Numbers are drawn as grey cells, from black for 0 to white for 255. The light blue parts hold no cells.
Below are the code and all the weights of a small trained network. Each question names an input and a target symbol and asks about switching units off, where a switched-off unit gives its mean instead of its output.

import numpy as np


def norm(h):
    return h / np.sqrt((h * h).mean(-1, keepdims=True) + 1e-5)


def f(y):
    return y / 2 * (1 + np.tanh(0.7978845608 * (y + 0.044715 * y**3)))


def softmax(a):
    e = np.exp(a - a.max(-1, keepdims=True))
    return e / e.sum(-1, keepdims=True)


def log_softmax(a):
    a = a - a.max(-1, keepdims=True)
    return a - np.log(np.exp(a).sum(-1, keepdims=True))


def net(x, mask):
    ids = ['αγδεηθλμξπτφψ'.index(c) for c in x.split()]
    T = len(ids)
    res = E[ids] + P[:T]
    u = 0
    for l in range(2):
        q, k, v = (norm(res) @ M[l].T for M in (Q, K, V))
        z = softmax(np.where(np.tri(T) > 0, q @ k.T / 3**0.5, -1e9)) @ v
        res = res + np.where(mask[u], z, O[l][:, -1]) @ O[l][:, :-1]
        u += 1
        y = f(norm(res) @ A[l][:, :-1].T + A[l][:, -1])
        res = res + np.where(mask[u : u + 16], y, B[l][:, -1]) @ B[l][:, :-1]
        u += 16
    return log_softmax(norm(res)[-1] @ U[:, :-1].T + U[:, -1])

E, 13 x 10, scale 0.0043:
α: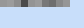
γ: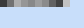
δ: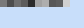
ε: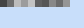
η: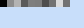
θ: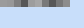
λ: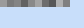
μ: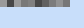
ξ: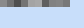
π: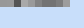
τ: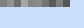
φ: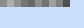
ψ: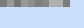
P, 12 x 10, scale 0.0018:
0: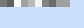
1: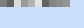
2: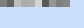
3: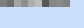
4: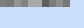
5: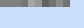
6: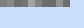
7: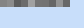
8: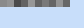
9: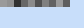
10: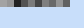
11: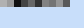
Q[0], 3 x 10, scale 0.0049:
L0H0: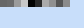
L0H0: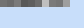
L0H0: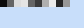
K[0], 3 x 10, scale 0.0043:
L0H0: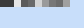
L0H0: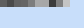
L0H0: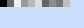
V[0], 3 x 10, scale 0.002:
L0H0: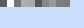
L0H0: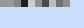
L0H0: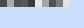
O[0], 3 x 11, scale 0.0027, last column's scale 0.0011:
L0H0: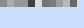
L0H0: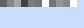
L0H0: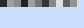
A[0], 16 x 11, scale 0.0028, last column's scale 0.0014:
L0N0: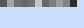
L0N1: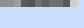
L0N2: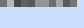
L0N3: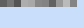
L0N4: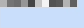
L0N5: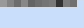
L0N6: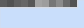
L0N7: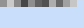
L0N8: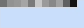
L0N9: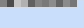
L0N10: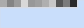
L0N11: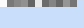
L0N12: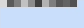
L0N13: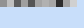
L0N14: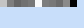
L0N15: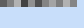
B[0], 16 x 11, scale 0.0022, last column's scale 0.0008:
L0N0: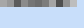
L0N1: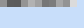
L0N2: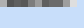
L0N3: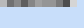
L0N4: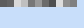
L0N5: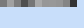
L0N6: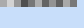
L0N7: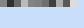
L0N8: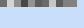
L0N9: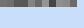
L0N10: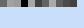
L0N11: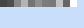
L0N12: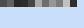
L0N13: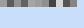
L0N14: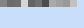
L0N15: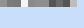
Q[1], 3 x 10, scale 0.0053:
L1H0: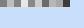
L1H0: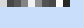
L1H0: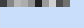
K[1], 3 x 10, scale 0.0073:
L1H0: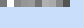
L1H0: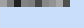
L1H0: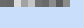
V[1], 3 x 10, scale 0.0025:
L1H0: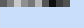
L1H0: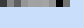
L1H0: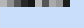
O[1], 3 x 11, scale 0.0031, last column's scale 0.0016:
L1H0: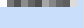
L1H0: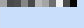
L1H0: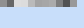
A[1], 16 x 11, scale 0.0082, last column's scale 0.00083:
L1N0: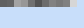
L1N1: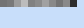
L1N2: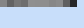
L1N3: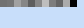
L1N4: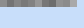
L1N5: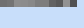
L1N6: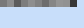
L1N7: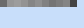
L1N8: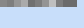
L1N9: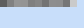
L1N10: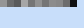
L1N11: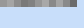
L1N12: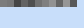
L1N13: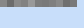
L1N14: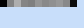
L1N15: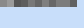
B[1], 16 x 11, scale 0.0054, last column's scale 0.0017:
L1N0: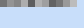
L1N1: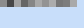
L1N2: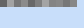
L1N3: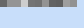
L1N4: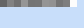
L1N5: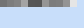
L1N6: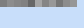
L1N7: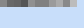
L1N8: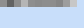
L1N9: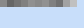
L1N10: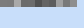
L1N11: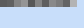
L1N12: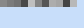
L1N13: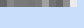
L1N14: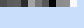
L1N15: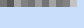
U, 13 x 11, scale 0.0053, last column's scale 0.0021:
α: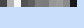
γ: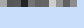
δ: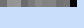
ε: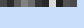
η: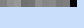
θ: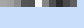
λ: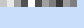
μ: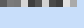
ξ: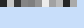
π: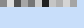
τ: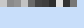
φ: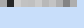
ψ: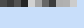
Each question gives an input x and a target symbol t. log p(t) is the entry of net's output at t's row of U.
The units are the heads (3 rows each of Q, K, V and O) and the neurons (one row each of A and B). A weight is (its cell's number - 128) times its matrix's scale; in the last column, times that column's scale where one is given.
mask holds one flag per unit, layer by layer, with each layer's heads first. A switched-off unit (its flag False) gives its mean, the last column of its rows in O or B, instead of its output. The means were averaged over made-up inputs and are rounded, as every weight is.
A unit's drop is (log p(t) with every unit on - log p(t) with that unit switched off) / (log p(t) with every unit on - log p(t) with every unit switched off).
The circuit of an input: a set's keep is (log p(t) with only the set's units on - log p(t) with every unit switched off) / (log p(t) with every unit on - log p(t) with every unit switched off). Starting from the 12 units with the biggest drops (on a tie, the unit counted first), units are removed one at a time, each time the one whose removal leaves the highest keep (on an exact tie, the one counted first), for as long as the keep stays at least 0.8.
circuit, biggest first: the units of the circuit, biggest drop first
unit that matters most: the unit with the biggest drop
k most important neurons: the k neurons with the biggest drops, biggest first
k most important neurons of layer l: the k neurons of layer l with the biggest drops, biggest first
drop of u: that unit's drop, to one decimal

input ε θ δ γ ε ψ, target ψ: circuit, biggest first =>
L1H0, L1N14
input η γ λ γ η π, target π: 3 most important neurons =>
L1N14, L1N6, L0N15
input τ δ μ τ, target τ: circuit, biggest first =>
L1N10, L1H0
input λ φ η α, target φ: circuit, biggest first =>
L1N14, L0N7
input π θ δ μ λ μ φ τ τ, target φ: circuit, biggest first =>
L1H0, L0H0, L1N1
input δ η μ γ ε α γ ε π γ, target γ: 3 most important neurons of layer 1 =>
L1N12, L1N14, L1N15
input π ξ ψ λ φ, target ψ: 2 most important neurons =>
L1N14, L0N11
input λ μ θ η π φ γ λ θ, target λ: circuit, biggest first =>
L1H0, L1N14
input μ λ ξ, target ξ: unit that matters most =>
L0H0
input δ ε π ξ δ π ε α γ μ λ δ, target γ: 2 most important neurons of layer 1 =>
L1N12, L1N14
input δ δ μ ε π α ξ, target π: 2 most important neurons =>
L1N14, L0N14
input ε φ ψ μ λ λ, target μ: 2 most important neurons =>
L1N12, L1N14
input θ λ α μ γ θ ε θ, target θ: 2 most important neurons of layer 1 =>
L1N15, L1N14
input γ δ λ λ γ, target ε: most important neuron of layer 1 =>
L1N12
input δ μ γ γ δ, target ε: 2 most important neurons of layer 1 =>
L1N12, L1N14
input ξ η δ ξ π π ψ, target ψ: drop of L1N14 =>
0.5
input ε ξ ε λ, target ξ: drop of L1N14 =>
0.4
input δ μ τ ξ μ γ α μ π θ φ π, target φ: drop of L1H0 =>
0.9
